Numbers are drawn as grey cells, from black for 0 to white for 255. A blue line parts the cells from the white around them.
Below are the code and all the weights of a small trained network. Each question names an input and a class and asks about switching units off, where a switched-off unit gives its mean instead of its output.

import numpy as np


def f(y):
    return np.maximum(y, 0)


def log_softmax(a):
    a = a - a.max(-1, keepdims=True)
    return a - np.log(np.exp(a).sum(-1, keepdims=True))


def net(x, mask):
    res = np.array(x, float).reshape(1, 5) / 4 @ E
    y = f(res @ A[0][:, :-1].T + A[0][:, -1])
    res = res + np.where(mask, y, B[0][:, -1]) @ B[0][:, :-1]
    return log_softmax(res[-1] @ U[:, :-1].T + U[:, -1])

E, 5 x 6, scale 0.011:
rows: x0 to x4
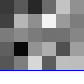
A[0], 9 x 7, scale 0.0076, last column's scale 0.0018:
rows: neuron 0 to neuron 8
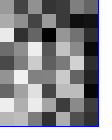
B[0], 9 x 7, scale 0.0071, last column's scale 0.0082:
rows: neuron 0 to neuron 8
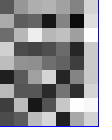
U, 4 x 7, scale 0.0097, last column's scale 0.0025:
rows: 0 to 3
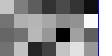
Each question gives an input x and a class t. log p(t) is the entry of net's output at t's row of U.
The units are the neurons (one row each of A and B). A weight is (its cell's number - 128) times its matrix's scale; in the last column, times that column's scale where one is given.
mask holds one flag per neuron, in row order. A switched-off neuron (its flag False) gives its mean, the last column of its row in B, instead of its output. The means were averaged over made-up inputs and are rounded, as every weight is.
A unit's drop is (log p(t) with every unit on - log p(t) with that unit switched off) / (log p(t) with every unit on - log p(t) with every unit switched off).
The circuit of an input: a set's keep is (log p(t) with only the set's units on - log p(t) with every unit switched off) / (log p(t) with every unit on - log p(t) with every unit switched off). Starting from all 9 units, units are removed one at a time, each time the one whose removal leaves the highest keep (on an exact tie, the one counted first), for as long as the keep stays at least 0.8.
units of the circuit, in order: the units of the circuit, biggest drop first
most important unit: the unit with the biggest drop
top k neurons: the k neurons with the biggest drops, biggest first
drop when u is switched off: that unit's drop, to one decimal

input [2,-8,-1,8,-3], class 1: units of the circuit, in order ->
(neuron 2; neuron 0)
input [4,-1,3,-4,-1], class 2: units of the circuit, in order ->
(neuron 7; neuron 8; neuron 5)
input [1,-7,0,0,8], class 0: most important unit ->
neuron 6
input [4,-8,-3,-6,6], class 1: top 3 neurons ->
(neuron 2; neuron 8; neuron 1)
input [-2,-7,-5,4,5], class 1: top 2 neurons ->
(neuron 2; neuron 0)
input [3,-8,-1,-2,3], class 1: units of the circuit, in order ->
(neuron 2; neuron 7)
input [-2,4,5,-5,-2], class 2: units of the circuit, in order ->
(neuron 5; neuron 2)
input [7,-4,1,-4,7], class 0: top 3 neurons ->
(neuron 6; neuron 7; neuron 3)
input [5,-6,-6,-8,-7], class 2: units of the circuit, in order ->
(neuron 8; neuron 5)
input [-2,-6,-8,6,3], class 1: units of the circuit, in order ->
(neuron 2; neuron 0; neuron 8)
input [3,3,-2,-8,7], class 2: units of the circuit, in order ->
(neuron 5; neuron 8)
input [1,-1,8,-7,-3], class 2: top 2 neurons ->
(neuron 8; neuron 5)
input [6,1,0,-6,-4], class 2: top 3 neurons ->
(neuron 5; neuron 7; neuron 8)
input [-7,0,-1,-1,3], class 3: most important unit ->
neuron 7
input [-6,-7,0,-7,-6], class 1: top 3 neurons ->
(neuron 2; neuron 8; neuron 7)
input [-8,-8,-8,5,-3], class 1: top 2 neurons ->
(neuron 2; neuron 0)
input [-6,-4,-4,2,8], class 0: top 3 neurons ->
(neuron 3; neuron 6; neuron 4)
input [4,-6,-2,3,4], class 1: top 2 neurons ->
(neuron 2; neuron 7)
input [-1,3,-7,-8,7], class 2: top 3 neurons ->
(neuron 5; neuron 8; neuron 1)
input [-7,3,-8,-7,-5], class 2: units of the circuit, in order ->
(neuron 5)
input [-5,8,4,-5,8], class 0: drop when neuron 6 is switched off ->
0.5
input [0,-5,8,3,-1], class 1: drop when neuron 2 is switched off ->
0.2
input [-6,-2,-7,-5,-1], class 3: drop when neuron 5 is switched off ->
-0.2
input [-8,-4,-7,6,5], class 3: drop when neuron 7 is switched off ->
0.9
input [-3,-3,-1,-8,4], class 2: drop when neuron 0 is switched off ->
0.0
